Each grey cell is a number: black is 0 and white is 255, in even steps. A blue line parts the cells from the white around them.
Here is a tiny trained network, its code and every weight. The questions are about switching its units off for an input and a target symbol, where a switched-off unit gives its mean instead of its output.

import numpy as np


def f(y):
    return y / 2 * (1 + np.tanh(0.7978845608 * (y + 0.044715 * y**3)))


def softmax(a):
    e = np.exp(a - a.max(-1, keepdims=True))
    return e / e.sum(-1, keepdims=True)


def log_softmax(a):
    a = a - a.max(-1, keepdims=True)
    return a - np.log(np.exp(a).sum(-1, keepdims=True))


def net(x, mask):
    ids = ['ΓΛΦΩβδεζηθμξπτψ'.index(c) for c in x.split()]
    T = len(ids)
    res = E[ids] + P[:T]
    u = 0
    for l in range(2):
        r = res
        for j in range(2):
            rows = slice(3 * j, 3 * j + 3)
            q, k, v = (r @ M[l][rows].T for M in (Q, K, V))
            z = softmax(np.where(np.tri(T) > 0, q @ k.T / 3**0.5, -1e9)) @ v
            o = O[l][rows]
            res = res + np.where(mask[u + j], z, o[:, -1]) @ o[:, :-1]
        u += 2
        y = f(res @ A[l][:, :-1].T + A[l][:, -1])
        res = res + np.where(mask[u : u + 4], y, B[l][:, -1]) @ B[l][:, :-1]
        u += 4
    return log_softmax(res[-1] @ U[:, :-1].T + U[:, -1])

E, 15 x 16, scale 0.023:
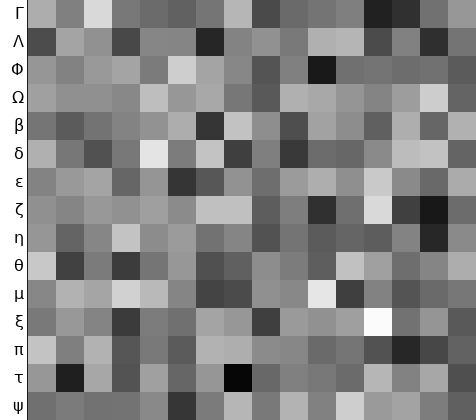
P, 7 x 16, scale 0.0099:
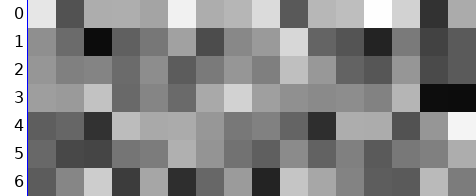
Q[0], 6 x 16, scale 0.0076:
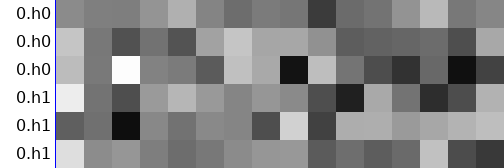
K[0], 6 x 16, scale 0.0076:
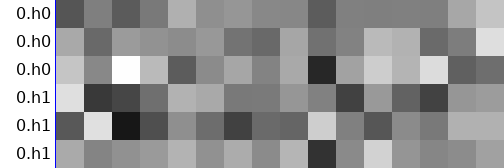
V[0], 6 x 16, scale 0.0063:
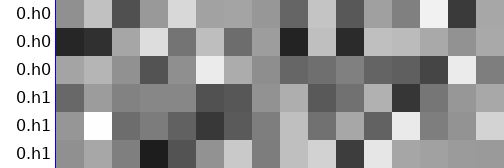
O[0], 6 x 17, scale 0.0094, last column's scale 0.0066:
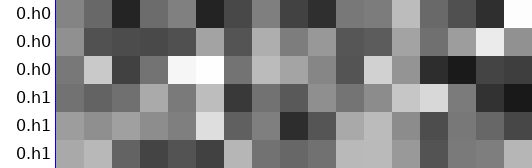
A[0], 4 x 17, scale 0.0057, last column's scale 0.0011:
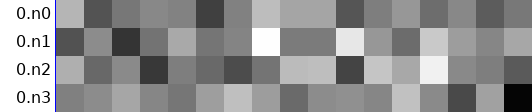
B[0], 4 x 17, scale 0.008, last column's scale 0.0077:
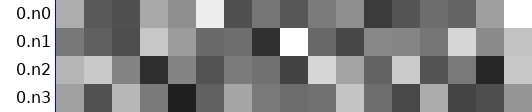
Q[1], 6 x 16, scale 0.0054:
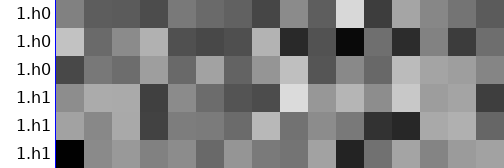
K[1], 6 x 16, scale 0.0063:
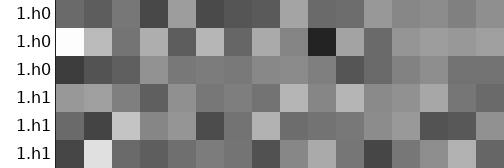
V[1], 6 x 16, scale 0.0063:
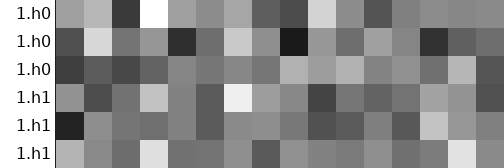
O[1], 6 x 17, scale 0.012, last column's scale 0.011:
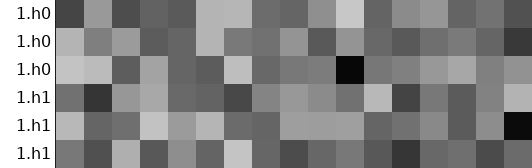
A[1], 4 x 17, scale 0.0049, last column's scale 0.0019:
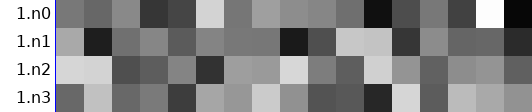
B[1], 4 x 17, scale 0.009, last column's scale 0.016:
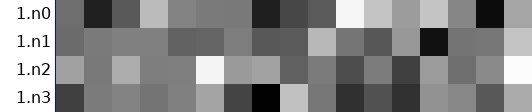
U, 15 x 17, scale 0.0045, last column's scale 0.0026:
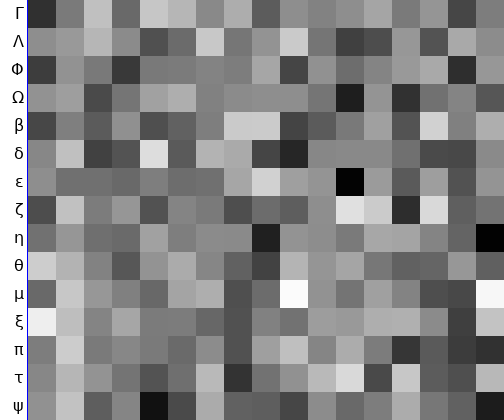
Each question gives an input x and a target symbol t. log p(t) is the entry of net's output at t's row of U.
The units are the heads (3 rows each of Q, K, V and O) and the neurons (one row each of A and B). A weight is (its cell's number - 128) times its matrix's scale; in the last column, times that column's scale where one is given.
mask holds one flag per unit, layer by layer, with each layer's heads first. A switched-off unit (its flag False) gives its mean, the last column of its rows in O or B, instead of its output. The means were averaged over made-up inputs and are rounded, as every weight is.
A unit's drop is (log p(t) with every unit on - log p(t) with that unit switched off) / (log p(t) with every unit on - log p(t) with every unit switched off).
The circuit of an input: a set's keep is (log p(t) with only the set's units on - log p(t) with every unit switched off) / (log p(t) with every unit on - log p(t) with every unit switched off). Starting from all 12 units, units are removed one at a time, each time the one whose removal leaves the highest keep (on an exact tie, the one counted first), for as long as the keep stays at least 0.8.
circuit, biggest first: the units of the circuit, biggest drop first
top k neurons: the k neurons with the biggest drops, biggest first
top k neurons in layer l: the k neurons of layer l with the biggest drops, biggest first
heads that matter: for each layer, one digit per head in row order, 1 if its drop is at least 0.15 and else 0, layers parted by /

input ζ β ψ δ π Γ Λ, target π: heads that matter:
10 / 01
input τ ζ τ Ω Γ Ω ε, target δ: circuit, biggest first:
[0.h0]
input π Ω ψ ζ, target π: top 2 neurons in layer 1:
[1.n1 1.n2]
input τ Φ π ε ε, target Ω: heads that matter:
11 / 00
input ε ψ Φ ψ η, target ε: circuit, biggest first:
[0.h1 1.h0 1.n2]
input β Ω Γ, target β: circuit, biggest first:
[1.h0 0.h0]
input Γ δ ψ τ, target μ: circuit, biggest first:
[0.h1 1.h0 0.h0]
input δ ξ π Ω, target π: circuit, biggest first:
[1.h1 0.h0 1.n1]
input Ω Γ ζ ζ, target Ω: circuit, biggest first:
[0.h0 1.h1 1.n3 0.n0]
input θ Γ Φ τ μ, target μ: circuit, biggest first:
[1.h0 0.h1 0.h0]
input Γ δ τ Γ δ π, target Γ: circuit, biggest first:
[1.h0 0.h0 0.h1]
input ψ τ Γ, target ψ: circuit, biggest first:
[0.h0 0.h1]
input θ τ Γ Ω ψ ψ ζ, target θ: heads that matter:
01 / 10
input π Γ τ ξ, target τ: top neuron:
[0.n3]
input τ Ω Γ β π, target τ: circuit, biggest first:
[1.n0 0.h0 1.h0 0.n1]
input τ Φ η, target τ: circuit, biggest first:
[1.n0 0.h0 1.h0 0.n2]
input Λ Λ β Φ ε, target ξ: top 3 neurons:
[0.n0 1.n1 0.n2]
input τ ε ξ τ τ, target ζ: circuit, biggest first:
[0.h1 1.n2]
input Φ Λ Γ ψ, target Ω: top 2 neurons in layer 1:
[1.n2 1.n3]
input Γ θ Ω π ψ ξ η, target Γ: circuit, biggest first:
[1.h0 0.h0]
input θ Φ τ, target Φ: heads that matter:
00 / 01
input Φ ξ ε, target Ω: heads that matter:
10 / 00
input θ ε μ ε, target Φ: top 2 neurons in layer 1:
[1.n3 1.n1]
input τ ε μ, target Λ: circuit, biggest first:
[0.h1 0.h0]
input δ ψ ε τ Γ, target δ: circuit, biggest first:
[0.h0]
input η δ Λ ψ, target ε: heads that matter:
11 / 00
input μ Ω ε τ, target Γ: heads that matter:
01 / 10
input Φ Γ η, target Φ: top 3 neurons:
[1.n0 1.n3 0.n0]
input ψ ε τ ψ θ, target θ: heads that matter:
01 / 10
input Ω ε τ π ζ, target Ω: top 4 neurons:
[1.n3 0.n0 1.n2 0.n1]
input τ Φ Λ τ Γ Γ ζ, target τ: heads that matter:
11 / 00
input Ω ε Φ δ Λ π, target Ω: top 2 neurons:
[1.n3 0.n1]
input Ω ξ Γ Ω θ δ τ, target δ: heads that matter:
10 / 00
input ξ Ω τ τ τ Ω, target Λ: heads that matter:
01 / 10
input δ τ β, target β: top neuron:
[0.n1]
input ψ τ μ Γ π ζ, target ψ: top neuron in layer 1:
[1.n0]
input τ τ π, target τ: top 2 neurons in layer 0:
[0.n0 0.n1]
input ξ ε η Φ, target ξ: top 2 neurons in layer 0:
[0.n0 0.n3]
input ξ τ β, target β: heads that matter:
00 / 00
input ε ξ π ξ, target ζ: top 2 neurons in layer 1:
[1.n1 1.n2]
